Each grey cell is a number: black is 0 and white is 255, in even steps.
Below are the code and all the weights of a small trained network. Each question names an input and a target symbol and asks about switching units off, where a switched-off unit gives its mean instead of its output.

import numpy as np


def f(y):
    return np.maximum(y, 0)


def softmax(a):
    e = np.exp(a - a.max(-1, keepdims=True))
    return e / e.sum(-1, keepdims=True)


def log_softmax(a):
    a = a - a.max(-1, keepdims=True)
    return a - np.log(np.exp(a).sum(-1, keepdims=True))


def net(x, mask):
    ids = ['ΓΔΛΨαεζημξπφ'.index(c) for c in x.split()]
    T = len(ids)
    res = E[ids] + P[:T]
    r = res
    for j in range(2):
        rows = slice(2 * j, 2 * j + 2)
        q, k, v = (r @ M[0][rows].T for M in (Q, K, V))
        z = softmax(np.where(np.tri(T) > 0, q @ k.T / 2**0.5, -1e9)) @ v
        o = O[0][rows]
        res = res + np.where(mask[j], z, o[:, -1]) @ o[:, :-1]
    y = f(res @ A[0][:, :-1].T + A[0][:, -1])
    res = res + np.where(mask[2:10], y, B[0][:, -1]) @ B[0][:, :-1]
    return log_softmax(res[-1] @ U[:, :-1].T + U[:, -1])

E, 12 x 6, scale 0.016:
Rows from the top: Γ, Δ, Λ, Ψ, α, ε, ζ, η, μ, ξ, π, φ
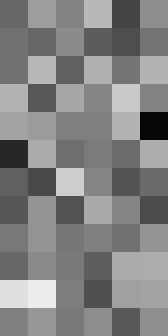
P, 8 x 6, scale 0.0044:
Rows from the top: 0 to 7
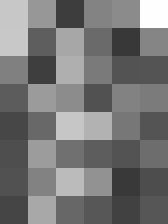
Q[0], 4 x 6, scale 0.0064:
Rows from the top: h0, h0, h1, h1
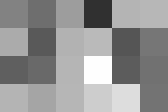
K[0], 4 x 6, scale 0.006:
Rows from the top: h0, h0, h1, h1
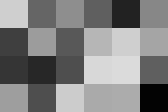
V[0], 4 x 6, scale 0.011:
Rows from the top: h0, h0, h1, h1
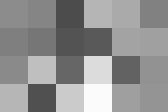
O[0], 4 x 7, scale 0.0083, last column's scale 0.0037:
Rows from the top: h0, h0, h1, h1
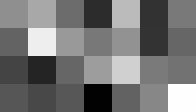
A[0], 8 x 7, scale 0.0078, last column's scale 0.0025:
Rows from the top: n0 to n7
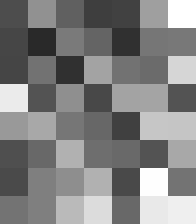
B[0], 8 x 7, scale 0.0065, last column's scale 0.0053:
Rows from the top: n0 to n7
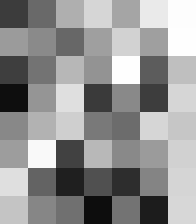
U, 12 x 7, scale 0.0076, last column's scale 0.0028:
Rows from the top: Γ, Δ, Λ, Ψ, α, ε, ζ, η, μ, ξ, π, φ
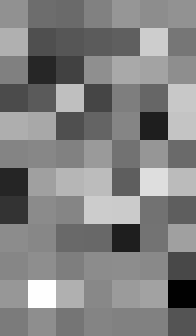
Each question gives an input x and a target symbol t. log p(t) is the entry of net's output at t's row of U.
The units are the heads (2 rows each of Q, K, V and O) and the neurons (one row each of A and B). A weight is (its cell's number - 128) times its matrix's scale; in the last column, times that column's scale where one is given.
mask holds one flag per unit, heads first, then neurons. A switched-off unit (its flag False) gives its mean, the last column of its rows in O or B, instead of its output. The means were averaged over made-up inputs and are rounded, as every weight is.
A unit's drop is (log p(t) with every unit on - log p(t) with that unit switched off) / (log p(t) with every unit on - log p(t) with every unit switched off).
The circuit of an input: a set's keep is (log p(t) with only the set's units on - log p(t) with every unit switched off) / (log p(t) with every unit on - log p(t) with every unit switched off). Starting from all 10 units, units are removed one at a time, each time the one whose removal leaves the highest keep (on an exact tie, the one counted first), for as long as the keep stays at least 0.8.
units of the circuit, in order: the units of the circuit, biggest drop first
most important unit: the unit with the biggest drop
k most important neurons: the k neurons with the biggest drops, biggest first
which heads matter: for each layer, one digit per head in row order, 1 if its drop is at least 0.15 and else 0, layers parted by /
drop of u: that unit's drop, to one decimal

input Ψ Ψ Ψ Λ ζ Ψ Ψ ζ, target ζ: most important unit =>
n0
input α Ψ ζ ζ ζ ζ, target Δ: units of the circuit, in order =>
(h0, n6, n3)
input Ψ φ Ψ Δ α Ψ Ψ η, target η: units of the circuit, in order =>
(n2, n6)
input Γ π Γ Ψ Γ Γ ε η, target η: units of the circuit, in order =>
(n2, h1)
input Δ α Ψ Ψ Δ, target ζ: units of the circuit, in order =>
(n0, n7)
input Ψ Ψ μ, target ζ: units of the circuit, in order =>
(n0, h1, n7)
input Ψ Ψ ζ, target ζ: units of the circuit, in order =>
(h1, n0, n7, n5)
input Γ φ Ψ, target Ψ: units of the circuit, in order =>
(n3, h1)
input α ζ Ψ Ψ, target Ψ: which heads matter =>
00
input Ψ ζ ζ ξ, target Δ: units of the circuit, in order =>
(h0, n6)
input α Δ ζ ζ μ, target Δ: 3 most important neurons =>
(n6, n3, n7)
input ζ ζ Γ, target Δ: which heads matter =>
10
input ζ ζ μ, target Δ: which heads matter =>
10
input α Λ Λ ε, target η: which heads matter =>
11
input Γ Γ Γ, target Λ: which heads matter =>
11
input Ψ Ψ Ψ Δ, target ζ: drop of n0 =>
0.4
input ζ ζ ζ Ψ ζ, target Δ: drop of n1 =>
0.1
